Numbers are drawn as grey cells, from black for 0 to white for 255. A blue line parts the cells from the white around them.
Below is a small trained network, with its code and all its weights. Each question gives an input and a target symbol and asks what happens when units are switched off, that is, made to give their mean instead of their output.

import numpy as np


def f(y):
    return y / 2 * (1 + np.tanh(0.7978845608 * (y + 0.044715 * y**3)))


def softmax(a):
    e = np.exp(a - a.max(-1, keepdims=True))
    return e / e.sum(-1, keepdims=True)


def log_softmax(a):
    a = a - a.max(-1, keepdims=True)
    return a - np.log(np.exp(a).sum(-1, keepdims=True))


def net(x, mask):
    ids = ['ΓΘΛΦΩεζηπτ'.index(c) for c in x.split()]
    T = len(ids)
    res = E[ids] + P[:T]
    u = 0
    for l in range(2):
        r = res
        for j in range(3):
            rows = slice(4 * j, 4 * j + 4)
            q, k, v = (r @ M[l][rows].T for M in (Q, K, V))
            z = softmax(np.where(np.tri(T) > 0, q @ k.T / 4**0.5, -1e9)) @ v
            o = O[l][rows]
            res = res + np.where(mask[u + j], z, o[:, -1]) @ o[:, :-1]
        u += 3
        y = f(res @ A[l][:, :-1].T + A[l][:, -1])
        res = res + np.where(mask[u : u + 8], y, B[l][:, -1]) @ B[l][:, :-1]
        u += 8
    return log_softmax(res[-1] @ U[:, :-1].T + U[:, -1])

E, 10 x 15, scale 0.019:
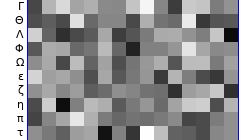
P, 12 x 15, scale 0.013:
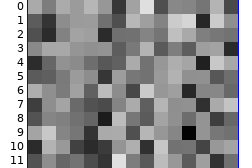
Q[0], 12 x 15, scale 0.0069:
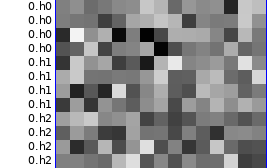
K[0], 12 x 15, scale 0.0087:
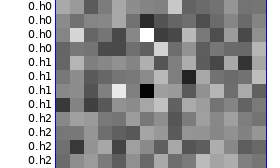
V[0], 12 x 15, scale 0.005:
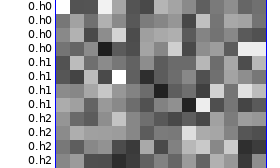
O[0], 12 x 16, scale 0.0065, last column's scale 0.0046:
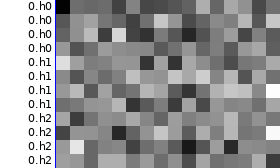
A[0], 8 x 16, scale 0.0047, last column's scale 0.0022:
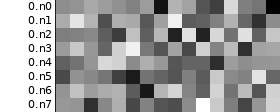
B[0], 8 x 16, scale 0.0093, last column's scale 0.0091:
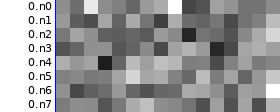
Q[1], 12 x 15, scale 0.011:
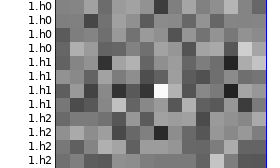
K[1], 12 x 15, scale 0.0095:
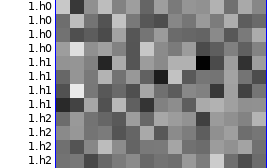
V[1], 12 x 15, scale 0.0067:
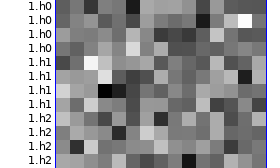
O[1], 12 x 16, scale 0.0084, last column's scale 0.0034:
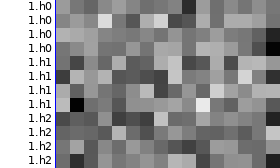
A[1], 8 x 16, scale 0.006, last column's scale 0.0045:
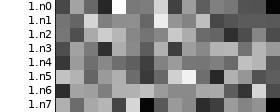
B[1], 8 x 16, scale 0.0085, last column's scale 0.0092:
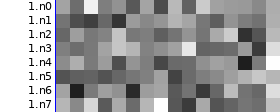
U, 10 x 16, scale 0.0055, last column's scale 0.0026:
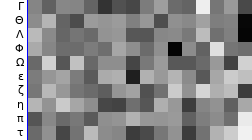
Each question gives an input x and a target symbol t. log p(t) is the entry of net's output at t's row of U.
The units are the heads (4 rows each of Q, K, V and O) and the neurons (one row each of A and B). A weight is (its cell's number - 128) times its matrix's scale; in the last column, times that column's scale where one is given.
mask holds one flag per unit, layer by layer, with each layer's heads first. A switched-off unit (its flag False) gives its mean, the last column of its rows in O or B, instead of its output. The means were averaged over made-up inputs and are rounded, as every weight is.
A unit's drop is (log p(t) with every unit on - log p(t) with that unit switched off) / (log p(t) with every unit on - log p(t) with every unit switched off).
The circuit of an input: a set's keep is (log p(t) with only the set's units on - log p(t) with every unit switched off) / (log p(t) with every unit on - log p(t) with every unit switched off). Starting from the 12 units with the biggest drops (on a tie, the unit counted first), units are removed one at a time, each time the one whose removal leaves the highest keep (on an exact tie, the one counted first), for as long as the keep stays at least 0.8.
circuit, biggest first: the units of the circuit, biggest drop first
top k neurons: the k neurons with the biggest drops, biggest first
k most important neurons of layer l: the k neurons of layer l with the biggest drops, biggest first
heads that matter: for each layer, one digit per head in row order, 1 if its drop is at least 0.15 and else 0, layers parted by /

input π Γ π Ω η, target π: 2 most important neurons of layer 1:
1.n1, 1.n3
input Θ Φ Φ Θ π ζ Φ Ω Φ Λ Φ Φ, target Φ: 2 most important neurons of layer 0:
0.n7, 0.n3
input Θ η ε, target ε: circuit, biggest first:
1.h1
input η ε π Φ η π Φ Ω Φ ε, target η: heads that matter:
010 / 000
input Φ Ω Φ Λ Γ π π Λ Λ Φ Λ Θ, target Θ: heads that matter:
001 / 101
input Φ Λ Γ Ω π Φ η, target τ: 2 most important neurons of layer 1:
1.n5, 1.n4
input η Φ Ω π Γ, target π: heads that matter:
000 / 110
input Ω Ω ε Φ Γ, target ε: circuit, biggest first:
0.n6, 1.h1
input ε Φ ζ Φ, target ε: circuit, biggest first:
1.n6, 0.n3
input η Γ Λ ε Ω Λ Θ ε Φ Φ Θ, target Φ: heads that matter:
000 / 010
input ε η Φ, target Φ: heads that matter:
100 / 010
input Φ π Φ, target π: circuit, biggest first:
1.h1, 0.n4, 1.h0, 1.n1
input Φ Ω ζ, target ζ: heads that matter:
000 / 100
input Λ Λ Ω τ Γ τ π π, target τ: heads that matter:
000 / 101
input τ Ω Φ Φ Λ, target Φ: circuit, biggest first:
1.h1, 0.h0
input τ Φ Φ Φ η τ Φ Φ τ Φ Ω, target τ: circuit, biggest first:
1.h0
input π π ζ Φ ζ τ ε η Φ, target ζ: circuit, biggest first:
1.h0, 0.h0
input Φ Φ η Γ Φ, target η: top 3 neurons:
1.n0, 1.n3, 0.n7
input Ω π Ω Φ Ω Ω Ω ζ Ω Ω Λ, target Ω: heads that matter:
000 / 010
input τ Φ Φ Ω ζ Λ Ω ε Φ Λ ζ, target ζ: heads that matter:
000 / 110
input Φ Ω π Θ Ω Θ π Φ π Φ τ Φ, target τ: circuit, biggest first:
1.h0, 0.h2
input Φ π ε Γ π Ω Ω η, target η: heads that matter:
000 / 010
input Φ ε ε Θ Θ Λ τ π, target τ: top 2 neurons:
0.n5, 0.n0
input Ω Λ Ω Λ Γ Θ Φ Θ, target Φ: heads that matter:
100 / 010
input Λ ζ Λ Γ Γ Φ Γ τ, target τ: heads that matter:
000 / 100
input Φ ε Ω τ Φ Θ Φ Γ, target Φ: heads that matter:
110 / 010
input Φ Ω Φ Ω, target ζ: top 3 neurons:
1.n5, 1.n7, 0.n7
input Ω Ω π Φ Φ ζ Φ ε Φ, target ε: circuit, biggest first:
1.h1, 0.h0
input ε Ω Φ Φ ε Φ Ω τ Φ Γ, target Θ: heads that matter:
000 / 010
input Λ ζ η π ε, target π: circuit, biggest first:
1.h1, 1.n1
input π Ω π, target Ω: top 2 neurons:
0.n2, 0.n6
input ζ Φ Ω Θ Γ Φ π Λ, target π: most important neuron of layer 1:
1.n1
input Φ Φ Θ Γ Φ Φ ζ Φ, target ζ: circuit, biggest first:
1.h0
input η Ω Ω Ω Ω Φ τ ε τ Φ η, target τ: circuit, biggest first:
1.h0
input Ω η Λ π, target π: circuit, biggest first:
1.h1, 1.n1
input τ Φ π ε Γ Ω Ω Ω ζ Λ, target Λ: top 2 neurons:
0.n6, 0.n1
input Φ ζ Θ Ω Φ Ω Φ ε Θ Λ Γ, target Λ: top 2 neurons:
0.n6, 0.n1
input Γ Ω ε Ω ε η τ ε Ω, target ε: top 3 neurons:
0.n1, 1.n6, 0.n4
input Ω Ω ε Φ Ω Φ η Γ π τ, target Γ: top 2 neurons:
0.n0, 1.n2
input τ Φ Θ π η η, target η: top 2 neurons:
1.n0, 0.n7
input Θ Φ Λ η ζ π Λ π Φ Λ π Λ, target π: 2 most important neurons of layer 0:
0.n1, 0.n2
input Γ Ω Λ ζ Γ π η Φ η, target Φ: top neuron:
0.n2
